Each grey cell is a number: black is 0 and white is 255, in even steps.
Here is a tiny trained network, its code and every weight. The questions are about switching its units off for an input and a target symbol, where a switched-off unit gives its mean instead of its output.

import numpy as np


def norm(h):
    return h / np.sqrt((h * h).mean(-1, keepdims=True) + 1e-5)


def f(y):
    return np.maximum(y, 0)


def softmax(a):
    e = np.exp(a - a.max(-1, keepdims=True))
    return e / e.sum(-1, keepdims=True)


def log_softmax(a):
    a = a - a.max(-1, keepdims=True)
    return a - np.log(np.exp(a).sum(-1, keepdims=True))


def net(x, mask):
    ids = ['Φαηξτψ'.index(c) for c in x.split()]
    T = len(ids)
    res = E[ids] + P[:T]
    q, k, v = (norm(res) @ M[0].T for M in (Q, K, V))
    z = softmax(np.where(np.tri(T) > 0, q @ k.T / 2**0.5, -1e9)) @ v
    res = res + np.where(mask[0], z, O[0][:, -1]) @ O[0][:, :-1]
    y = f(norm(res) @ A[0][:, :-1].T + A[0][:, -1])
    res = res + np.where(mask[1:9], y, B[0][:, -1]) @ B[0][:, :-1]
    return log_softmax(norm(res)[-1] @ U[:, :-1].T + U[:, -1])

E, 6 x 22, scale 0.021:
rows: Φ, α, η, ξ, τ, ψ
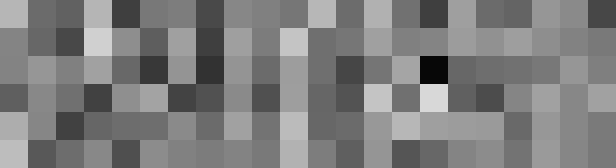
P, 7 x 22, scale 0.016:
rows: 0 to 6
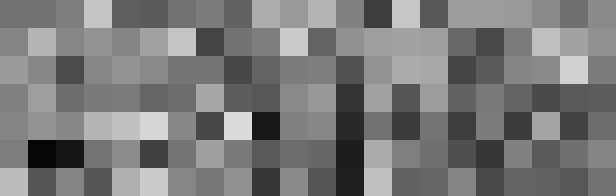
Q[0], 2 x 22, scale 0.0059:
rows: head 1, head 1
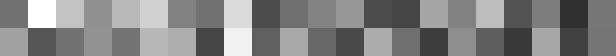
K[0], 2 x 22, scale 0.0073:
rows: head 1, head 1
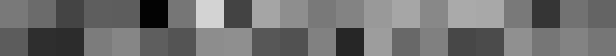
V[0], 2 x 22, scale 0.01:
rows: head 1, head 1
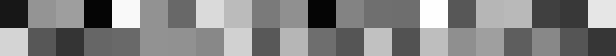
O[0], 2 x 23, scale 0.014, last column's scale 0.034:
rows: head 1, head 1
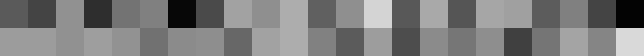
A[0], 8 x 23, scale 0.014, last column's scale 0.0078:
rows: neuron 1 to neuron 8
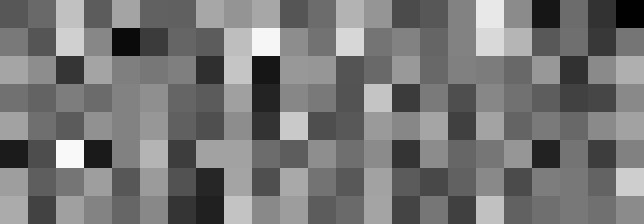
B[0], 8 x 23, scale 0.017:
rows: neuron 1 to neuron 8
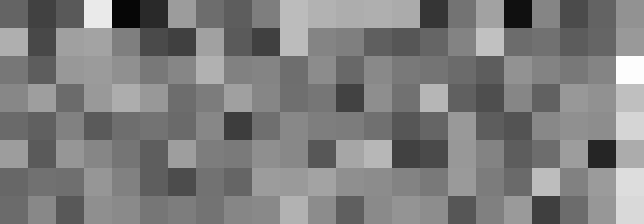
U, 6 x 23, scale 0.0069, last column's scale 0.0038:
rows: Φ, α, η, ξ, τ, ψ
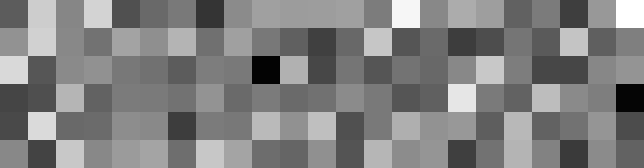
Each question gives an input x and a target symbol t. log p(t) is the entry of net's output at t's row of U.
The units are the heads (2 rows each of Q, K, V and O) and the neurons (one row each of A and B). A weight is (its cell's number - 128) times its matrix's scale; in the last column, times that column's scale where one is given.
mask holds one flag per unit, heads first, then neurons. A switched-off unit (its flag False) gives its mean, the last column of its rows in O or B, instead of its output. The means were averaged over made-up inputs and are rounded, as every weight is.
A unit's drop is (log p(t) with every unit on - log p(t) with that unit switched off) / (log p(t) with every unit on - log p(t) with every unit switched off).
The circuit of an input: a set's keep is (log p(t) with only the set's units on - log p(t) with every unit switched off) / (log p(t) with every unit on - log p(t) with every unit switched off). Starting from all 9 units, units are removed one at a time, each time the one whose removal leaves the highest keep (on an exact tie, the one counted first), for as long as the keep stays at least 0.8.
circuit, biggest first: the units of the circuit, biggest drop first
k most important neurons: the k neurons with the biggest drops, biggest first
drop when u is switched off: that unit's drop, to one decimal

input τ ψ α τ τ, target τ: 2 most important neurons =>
[neuron 7; neuron 8]
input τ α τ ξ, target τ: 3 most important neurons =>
[neuron 7; neuron 8; neuron 4]
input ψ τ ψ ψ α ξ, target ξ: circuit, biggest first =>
[head 1; neuron 8; neuron 5]
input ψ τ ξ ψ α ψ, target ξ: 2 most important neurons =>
[neuron 8; neuron 4]
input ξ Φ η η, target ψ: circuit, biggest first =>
[head 1; neuron 3]
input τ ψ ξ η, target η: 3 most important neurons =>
[neuron 2; neuron 6; neuron 5]
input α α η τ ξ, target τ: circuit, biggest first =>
[head 1; neuron 7; neuron 8; neuron 6]
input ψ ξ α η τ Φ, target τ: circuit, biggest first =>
[head 1; neuron 7; neuron 8; neuron 4]
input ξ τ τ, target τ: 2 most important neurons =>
[neuron 8; neuron 4]
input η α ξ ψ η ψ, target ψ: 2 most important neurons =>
[neuron 3; neuron 5]
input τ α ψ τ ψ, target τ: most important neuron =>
[neuron 7]
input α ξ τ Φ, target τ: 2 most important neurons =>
[neuron 7; neuron 4]
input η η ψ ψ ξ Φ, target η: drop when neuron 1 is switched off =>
0.1
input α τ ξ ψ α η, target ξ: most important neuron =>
[neuron 8]
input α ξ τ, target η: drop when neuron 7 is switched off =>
-0.1
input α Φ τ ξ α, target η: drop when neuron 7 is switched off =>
-0.2
